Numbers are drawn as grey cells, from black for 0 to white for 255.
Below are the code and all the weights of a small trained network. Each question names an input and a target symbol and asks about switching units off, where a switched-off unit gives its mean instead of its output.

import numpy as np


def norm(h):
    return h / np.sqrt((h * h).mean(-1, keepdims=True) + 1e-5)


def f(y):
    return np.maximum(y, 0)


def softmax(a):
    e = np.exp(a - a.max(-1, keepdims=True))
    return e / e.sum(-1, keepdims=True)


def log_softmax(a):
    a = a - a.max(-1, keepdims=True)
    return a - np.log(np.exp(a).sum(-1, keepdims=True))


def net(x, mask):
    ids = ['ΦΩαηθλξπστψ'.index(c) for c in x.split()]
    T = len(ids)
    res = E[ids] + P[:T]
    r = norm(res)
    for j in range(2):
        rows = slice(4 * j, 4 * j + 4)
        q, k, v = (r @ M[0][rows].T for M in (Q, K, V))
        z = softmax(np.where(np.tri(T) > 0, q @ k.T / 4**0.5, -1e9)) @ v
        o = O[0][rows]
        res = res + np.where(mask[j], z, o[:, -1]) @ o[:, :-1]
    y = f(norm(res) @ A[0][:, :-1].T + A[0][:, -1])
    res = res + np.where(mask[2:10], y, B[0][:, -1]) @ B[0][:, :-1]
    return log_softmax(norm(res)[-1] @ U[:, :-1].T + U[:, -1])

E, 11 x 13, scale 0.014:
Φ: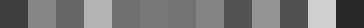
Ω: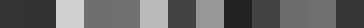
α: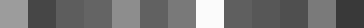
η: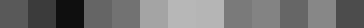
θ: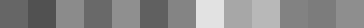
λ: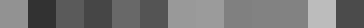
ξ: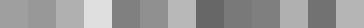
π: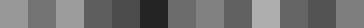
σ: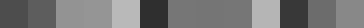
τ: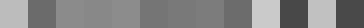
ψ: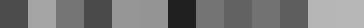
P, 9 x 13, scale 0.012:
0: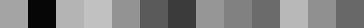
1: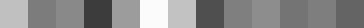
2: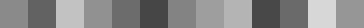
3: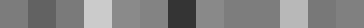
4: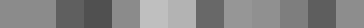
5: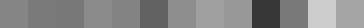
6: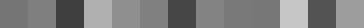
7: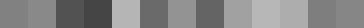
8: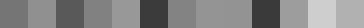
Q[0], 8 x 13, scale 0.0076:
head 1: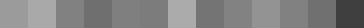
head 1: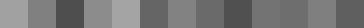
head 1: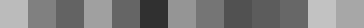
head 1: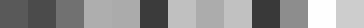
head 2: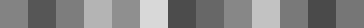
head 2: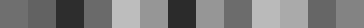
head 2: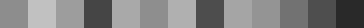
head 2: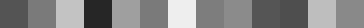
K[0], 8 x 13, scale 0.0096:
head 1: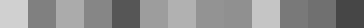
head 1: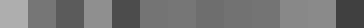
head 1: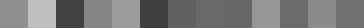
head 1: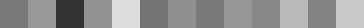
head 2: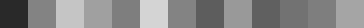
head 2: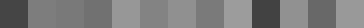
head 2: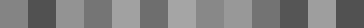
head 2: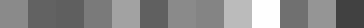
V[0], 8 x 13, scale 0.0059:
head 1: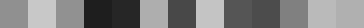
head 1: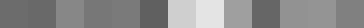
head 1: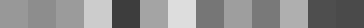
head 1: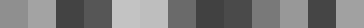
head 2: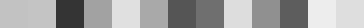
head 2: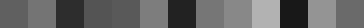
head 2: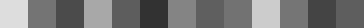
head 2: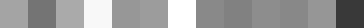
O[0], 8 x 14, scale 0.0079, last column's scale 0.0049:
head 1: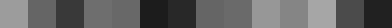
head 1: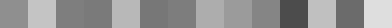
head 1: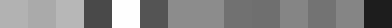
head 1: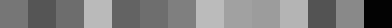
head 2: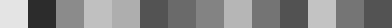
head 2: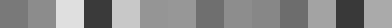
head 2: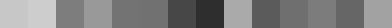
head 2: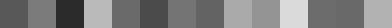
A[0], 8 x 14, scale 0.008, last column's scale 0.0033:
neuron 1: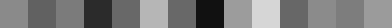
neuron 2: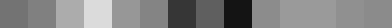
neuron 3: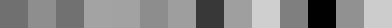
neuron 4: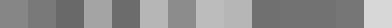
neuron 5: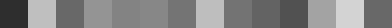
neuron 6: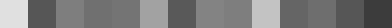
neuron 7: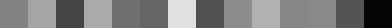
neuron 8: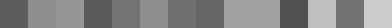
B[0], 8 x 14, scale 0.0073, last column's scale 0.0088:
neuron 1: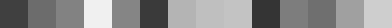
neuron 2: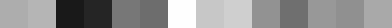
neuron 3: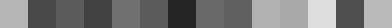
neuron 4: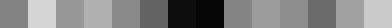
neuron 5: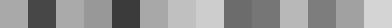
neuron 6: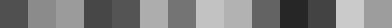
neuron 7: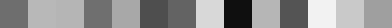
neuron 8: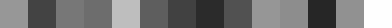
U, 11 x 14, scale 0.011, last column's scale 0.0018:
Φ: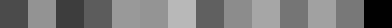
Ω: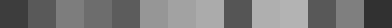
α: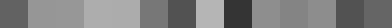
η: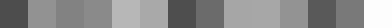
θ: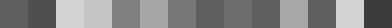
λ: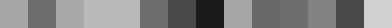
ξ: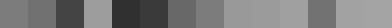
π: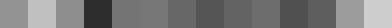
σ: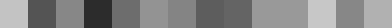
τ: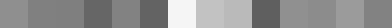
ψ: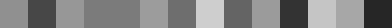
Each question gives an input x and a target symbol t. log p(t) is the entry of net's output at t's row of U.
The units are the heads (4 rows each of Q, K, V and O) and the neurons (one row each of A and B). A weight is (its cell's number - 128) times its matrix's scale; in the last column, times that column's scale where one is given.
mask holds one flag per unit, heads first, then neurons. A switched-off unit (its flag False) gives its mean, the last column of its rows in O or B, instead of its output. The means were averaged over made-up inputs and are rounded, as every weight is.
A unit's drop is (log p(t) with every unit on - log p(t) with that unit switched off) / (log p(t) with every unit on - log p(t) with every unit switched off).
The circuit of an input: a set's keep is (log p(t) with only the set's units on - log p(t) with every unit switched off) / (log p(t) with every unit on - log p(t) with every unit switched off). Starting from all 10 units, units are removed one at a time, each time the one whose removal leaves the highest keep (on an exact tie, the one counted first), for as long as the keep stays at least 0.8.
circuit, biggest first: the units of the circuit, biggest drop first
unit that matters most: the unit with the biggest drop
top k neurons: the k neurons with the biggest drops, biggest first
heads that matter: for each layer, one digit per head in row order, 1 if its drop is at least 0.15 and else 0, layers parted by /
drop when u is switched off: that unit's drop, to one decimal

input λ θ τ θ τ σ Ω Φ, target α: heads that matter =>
00
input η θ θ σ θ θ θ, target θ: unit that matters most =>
neuron 5
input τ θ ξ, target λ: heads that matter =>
11
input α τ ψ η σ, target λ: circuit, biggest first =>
head 2; neuron 1; neuron 3
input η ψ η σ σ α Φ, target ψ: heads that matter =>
01
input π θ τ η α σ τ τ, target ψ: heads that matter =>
00
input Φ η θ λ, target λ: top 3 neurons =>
neuron 5; neuron 2; neuron 7
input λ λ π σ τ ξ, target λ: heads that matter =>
01
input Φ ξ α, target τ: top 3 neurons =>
neuron 8; neuron 3; neuron 7
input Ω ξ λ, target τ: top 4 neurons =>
neuron 8; neuron 3; neuron 4; neuron 7
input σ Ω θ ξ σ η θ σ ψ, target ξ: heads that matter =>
10
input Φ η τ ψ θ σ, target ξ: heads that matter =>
10
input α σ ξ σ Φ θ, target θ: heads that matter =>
00
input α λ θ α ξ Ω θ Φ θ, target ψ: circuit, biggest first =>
head 2; head 1
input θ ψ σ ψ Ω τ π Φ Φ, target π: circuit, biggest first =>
head 2
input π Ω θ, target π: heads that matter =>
11
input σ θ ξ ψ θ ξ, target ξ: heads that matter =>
10
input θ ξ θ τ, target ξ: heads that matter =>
01
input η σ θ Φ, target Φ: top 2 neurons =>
neuron 2; neuron 1
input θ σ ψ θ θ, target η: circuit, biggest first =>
neuron 4
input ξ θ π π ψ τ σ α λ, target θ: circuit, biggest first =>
head 1; neuron 4
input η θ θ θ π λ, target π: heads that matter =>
01
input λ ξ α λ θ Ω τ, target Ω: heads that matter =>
01
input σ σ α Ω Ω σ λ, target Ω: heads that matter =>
01
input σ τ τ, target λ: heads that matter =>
01
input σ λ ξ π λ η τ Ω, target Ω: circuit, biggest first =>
head 2; neuron 4
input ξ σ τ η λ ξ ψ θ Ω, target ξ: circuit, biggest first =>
head 1
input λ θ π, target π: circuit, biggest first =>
head 2; head 1
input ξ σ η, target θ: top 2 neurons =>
neuron 4; neuron 2
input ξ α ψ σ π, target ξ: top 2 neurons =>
neuron 1; neuron 3
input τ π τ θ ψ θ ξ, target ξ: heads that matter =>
00
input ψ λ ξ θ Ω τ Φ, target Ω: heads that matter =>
01
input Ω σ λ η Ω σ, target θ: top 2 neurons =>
neuron 5; neuron 8
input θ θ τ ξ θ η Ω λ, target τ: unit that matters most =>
neuron 1
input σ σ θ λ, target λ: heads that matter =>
00
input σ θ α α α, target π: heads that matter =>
00
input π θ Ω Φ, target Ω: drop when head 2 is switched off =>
0.9
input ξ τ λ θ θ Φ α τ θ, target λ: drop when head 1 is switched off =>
0.0
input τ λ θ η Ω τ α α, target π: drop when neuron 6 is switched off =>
0.1
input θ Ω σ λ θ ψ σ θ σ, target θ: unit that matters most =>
head 1
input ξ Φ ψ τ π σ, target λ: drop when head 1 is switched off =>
-0.1
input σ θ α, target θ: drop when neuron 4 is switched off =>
0.3
